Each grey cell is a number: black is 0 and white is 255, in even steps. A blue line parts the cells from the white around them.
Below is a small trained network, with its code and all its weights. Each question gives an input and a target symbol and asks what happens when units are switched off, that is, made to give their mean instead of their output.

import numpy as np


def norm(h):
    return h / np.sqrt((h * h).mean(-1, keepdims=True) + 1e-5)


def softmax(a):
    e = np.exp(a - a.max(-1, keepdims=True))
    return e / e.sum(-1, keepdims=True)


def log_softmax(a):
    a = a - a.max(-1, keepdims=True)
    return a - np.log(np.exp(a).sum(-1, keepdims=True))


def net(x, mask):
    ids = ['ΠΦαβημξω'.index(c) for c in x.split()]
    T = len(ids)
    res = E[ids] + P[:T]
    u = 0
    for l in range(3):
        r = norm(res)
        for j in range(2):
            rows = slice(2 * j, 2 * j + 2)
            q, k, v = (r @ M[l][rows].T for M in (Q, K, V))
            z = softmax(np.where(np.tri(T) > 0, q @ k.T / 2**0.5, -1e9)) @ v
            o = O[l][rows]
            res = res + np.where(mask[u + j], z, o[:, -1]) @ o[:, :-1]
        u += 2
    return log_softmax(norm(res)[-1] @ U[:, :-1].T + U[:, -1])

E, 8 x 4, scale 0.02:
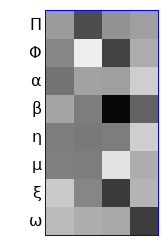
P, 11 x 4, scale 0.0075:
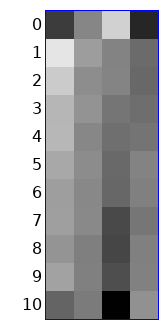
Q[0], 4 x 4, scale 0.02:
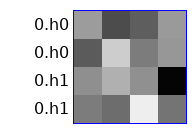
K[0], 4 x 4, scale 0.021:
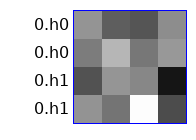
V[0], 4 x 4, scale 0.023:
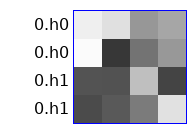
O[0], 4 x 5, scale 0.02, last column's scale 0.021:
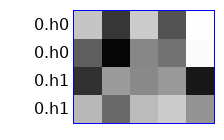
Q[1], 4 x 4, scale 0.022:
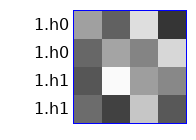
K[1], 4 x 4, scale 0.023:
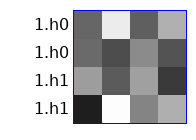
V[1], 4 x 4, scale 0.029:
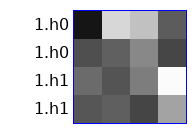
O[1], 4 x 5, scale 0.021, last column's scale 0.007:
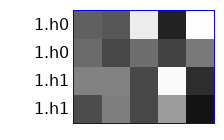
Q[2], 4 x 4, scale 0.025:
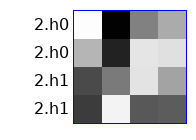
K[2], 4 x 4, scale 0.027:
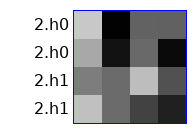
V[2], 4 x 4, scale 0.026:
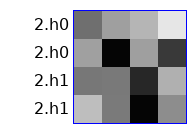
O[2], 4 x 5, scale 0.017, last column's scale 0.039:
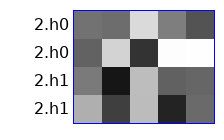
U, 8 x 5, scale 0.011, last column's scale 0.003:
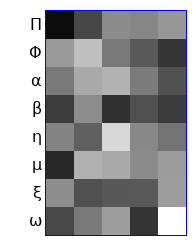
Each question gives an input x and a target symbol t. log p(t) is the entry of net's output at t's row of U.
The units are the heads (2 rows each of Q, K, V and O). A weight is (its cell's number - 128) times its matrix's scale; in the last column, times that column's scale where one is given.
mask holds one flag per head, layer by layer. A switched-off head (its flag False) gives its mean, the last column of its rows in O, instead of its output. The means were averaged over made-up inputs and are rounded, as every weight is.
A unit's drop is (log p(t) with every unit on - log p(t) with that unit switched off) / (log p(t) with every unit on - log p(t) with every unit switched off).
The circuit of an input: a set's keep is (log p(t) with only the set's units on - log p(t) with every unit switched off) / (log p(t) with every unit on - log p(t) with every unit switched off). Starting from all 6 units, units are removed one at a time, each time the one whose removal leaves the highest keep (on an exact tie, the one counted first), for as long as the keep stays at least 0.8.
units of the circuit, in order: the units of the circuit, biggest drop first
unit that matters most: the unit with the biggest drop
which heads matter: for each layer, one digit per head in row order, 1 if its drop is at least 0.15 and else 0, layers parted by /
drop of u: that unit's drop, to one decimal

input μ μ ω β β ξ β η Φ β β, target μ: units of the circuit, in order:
(0.h0; 0.h1; 1.h0; 2.h1)
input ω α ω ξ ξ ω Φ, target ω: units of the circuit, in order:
(0.h1; 0.h0; 1.h0)
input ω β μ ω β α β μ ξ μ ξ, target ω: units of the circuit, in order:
(0.h1; 0.h0; 1.h0)
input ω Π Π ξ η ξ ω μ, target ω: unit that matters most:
0.h1
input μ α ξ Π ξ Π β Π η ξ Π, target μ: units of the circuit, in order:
(0.h0; 2.h1; 0.h1; 1.h0)
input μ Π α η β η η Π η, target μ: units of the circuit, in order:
(0.h0; 2.h1; 0.h1; 1.h0)
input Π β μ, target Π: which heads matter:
11 / 01 / 00
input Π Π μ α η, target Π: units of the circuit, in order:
(0.h0; 1.h1; 0.h1; 1.h0)
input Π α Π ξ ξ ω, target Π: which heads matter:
11 / 11 / 00
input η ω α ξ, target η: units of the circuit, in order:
(0.h0; 1.h0; 2.h1)
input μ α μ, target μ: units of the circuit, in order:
(0.h1; 0.h0)
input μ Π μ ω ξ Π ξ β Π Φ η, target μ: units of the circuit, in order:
(2.h1; 0.h0; 0.h1; 1.h0)
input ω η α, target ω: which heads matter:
11 / 11 / 00
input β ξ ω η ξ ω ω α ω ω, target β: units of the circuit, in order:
(0.h1)
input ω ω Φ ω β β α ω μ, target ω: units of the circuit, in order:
(0.h1; 1.h1; 1.h0)
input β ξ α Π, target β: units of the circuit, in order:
(0.h1; 0.h0; 2.h0; 1.h1)
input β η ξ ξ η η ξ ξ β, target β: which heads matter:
11 / 01 / 00
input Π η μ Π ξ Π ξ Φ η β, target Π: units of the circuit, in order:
(0.h0; 1.h1; 0.h1; 1.h0)
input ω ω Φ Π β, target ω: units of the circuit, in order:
(0.h1; 0.h0; 1.h1)
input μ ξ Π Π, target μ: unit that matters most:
2.h1
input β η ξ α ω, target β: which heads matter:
11 / 00 / 00
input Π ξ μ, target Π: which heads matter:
01 / 01 / 00
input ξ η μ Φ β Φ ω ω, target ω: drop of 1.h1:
0.2
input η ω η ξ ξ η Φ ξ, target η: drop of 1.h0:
0.3
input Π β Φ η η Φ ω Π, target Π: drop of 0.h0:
1.0
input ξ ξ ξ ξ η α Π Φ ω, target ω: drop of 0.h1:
0.9
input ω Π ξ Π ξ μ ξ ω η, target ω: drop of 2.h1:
0.0
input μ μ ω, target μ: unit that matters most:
1.h0
